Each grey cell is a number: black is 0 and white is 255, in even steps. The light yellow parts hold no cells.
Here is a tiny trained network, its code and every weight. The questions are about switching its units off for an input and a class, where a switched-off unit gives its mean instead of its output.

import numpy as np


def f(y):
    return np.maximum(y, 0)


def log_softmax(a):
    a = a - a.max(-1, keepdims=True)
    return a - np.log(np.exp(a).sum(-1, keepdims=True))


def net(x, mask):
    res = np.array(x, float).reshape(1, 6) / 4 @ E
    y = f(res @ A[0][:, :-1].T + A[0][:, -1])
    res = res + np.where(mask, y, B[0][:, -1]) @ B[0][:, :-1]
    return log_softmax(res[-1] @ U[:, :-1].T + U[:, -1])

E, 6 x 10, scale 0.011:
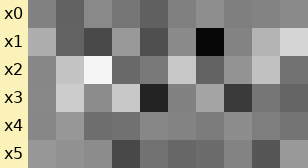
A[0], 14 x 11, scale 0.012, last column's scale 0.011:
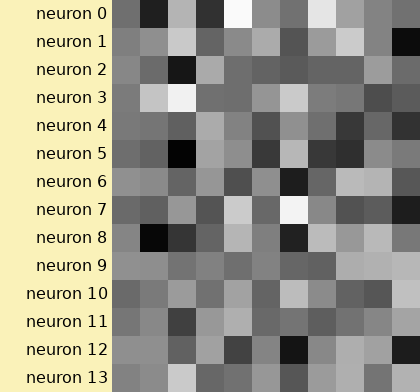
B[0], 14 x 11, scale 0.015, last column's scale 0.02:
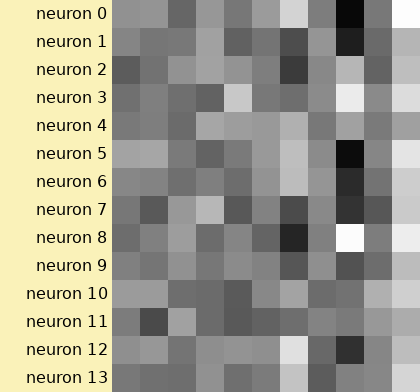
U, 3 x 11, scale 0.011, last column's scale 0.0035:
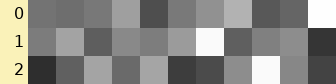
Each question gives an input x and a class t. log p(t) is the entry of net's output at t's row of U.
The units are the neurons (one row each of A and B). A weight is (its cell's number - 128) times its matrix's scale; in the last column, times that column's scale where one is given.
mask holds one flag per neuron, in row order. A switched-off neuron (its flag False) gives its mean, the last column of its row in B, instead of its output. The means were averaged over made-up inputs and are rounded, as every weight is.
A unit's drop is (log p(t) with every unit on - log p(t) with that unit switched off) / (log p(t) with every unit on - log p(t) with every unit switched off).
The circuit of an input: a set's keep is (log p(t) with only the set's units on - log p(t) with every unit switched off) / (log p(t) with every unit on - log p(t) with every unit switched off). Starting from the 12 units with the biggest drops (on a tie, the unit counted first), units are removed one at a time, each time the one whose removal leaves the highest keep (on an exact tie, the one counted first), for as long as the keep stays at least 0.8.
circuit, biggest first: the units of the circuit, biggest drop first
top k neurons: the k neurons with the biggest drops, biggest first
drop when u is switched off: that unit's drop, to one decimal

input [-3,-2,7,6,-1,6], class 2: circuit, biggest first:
(neuron 3)
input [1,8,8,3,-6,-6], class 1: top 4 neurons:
(neuron 12; neuron 13; neuron 7; neuron 8)
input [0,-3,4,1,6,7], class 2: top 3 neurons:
(neuron 0; neuron 5; neuron 3)
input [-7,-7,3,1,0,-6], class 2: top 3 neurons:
(neuron 3; neuron 0; neuron 5)
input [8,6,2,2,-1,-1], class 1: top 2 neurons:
(neuron 12; neuron 7)
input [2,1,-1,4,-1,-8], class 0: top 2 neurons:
(neuron 8; neuron 3)
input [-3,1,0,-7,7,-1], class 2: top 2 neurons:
(neuron 8; neuron 5)
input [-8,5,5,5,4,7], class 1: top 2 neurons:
(neuron 12; neuron 7)
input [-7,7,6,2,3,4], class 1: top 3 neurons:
(neuron 12; neuron 7; neuron 13)
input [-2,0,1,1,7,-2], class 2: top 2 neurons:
(neuron 0; neuron 5)
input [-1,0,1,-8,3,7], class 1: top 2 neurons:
(neuron 0; neuron 7)
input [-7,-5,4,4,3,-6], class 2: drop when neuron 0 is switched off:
0.3
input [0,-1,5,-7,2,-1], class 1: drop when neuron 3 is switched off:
-0.1
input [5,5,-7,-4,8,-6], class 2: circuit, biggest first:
(neuron 8)
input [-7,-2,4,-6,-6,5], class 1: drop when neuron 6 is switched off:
0.0
